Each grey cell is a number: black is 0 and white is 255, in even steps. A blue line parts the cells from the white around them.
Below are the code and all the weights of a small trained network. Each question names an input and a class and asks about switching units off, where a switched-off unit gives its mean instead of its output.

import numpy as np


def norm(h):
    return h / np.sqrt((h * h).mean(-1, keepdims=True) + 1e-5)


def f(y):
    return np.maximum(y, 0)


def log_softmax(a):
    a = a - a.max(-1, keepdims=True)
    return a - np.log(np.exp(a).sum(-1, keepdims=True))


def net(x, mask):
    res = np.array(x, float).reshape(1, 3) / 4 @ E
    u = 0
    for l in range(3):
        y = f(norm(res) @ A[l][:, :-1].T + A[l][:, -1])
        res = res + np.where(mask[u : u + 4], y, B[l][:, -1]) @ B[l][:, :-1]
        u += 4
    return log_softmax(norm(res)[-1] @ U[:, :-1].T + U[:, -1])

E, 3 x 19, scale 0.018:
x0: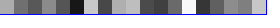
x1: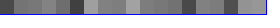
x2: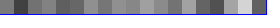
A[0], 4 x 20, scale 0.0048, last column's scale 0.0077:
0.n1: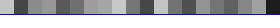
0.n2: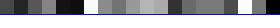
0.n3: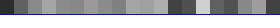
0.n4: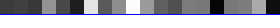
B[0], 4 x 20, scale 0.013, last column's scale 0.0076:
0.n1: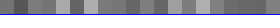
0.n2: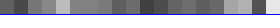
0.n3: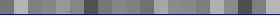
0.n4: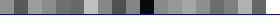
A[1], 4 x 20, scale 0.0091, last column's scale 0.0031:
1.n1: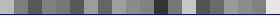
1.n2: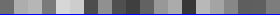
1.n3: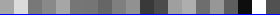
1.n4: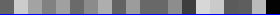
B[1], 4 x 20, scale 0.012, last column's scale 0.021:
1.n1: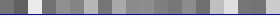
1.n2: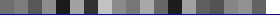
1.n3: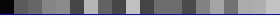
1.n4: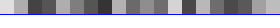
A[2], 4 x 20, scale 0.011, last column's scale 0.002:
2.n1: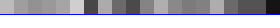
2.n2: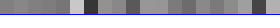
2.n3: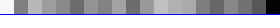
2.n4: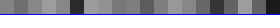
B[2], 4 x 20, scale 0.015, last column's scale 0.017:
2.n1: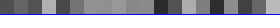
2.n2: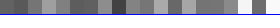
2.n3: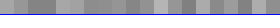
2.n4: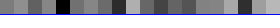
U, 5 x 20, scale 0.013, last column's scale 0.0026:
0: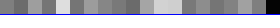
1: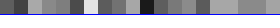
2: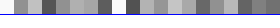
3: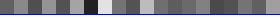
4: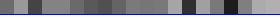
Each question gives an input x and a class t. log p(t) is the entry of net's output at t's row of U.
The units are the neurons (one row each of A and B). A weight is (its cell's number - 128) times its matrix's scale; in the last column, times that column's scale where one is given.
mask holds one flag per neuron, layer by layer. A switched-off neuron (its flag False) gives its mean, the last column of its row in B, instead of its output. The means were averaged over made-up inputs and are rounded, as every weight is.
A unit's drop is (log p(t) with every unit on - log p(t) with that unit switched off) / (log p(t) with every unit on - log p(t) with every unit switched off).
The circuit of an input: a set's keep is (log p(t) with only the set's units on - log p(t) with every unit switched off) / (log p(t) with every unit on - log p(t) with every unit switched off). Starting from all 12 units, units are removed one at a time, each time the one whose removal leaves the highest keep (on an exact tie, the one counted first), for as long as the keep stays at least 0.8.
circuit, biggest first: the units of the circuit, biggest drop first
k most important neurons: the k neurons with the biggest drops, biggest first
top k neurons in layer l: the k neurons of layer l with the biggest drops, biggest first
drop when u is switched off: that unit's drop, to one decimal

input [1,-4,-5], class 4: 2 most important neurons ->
(1.n3, 0.n4)
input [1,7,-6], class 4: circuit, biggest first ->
(1.n4)
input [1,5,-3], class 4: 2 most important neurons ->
(1.n1, 1.n4)
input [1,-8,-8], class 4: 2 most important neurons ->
(1.n3, 0.n2)
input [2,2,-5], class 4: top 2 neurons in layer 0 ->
(0.n4, 0.n2)
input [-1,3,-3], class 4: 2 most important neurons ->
(1.n4, 1.n3)
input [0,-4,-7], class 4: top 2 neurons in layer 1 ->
(1.n3, 1.n4)
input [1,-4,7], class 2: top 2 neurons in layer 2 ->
(2.n2, 2.n3)
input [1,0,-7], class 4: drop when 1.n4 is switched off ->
0.1
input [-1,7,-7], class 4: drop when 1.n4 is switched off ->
0.1
